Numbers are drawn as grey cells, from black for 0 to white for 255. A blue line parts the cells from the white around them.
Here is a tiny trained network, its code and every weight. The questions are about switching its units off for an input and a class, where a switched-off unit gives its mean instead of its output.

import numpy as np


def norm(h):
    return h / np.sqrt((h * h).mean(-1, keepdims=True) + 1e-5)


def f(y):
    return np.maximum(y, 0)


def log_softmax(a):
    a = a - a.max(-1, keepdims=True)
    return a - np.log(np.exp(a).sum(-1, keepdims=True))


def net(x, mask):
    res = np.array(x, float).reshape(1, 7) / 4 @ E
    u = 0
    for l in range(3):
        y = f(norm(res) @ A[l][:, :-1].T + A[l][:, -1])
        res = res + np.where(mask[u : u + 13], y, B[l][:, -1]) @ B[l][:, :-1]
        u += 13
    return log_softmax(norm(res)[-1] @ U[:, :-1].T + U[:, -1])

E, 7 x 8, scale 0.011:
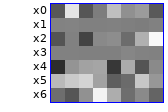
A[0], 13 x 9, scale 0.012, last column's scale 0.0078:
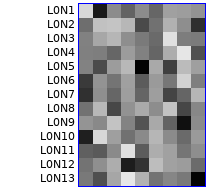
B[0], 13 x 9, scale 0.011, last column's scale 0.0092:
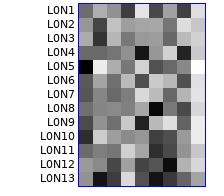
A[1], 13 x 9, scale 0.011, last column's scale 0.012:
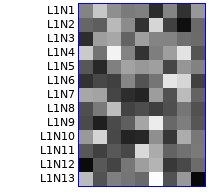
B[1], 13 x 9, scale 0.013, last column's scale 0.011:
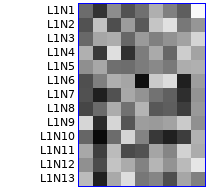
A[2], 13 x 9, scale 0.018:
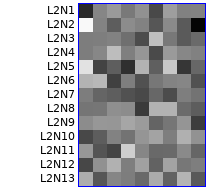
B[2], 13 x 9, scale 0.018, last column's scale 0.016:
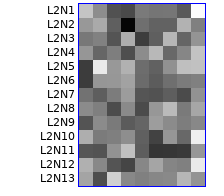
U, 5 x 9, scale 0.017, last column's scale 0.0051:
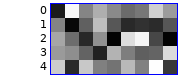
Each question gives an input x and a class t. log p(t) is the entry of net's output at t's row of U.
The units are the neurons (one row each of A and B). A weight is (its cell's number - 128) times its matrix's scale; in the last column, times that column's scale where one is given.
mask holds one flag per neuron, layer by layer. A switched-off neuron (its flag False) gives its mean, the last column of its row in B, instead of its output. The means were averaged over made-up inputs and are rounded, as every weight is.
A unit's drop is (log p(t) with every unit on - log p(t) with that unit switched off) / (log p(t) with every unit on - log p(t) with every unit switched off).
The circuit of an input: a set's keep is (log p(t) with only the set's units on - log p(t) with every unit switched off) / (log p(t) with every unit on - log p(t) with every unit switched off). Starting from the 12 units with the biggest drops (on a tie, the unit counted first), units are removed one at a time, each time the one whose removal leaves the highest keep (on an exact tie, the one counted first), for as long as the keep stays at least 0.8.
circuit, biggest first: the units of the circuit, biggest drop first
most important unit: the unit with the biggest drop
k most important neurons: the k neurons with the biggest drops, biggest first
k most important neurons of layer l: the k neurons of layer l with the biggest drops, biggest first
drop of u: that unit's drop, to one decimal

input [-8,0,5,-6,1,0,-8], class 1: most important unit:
L0N12
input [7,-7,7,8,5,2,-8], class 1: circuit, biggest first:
L0N12; L1N10
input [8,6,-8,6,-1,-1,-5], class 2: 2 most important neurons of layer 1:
L1N1; L1N2
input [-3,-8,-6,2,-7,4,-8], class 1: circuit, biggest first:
L0N12; L1N10
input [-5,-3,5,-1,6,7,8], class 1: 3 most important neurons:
L0N13; L0N11; L2N5
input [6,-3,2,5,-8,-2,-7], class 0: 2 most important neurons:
L2N5; L0N5
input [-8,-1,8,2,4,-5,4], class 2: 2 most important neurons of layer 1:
L1N6; L1N12
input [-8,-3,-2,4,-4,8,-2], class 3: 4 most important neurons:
L0N1; L0N5; L1N12; L1N8
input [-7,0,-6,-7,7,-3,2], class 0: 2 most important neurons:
L0N5; L0N9
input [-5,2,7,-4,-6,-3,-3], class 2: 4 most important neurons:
L0N4; L1N6; L0N8; L2N8
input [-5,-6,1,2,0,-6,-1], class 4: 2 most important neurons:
L1N11; L0N10
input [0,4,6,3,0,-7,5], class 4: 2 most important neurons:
L0N9; L1N9
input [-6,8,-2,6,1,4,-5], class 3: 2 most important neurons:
L0N5; L0N1
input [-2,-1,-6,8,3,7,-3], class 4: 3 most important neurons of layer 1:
L1N4; L1N6; L1N1
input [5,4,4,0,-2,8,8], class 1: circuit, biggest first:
L0N13
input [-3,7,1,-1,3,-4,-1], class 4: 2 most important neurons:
L0N7; L1N12
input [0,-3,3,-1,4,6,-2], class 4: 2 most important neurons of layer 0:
L0N2; L0N3
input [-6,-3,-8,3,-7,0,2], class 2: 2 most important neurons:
L0N9; L1N2
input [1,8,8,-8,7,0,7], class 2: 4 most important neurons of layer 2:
L2N5; L2N1; L2N12; L2N10
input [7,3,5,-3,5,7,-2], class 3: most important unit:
L0N10
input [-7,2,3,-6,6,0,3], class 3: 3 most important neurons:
L0N5; L2N1; L2N5
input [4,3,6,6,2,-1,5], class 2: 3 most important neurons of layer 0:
L0N4; L0N6; L0N12
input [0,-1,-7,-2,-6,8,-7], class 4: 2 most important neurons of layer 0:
L0N3; L0N6
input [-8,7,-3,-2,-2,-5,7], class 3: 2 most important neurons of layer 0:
L0N1; L0N5
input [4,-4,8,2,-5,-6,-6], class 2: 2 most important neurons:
L1N6; L0N12
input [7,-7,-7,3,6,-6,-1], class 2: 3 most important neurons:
L0N9; L0N5; L2N5
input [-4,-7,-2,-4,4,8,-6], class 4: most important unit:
L0N2
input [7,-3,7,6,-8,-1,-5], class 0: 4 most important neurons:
L2N5; L0N5; L0N9; L0N8
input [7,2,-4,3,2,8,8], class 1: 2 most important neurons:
L0N13; L0N5
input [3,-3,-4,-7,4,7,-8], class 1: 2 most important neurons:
L0N12; L1N10
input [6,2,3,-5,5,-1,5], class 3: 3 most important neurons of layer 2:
L2N5; L2N1; L2N12
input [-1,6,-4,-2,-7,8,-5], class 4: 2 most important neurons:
L1N4; L0N3
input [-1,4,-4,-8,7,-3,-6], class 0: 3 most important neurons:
L0N5; L0N7; L0N9
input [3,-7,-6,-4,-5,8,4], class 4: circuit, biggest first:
L0N3
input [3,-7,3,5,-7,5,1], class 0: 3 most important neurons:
L2N5; L0N5; L0N10
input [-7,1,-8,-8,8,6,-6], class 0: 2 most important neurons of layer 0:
L0N5; L0N12
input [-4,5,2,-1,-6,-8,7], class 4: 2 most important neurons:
L1N11; L0N8
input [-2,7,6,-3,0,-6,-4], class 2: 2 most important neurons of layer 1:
L1N6; L1N4
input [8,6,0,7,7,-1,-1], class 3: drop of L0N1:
-0.2
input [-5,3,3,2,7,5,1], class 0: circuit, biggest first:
L0N5
